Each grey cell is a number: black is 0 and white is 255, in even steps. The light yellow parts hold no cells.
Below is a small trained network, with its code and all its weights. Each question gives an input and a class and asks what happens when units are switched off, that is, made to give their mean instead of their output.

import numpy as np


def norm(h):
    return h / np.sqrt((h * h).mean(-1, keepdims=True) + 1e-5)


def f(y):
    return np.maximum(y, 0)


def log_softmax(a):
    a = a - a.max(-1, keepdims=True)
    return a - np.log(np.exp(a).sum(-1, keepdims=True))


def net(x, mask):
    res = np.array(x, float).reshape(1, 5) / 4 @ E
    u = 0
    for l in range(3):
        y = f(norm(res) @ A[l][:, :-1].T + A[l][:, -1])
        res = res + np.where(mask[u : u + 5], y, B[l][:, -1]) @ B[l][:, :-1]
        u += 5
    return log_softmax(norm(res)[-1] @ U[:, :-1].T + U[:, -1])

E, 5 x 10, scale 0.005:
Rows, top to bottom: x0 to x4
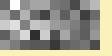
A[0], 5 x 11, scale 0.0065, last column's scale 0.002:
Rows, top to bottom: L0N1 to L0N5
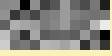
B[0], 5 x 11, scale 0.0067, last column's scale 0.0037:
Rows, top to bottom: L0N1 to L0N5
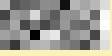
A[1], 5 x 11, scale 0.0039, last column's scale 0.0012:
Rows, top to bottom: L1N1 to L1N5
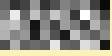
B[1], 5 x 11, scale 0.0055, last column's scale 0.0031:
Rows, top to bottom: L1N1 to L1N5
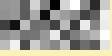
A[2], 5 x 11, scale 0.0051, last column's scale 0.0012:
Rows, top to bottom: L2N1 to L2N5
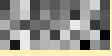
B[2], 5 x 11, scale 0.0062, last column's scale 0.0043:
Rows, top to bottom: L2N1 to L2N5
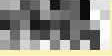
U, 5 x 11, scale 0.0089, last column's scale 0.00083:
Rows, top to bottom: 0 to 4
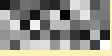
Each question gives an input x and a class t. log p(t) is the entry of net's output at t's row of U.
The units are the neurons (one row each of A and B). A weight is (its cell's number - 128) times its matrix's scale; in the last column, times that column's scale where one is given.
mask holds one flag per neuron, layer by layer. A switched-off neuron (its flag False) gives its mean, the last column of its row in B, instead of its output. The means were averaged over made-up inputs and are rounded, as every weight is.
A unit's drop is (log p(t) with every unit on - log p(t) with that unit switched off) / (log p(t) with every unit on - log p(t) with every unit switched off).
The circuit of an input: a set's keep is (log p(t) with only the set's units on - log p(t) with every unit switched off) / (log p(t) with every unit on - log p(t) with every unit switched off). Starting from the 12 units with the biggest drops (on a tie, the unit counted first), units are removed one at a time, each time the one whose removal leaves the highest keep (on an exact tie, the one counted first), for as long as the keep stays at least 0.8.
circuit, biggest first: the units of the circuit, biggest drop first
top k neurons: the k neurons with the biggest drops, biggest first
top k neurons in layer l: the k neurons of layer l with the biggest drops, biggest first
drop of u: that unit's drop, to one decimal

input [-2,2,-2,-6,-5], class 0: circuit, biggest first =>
[L2N3 L1N1]
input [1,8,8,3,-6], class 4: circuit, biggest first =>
[L2N5]
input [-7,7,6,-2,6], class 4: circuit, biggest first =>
[L0N5 L2N5]
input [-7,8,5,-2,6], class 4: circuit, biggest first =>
[L0N5 L2N5]
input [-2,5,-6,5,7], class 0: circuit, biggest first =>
[L1N1 L0N2]
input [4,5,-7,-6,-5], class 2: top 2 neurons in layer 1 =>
[L1N5 L1N3]
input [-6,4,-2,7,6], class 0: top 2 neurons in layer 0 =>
[L0N2 L0N4]
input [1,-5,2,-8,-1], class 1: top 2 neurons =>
[L0N4 L0N1]
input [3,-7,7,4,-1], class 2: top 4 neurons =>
[L1N2 L2N3 L0N4 L2N1]
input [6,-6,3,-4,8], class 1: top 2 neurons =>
[L0N4 L0N1]
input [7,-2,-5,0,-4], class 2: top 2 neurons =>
[L1N2 L1N5]
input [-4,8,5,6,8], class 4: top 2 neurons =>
[L0N5 L2N5]
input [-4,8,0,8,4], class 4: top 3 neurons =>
[L2N5 L0N5 L0N3]
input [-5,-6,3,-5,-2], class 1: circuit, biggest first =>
[L0N4]
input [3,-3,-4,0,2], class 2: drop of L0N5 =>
-0.1
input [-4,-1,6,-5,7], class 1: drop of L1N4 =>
0.0
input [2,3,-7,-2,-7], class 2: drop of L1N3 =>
0.1
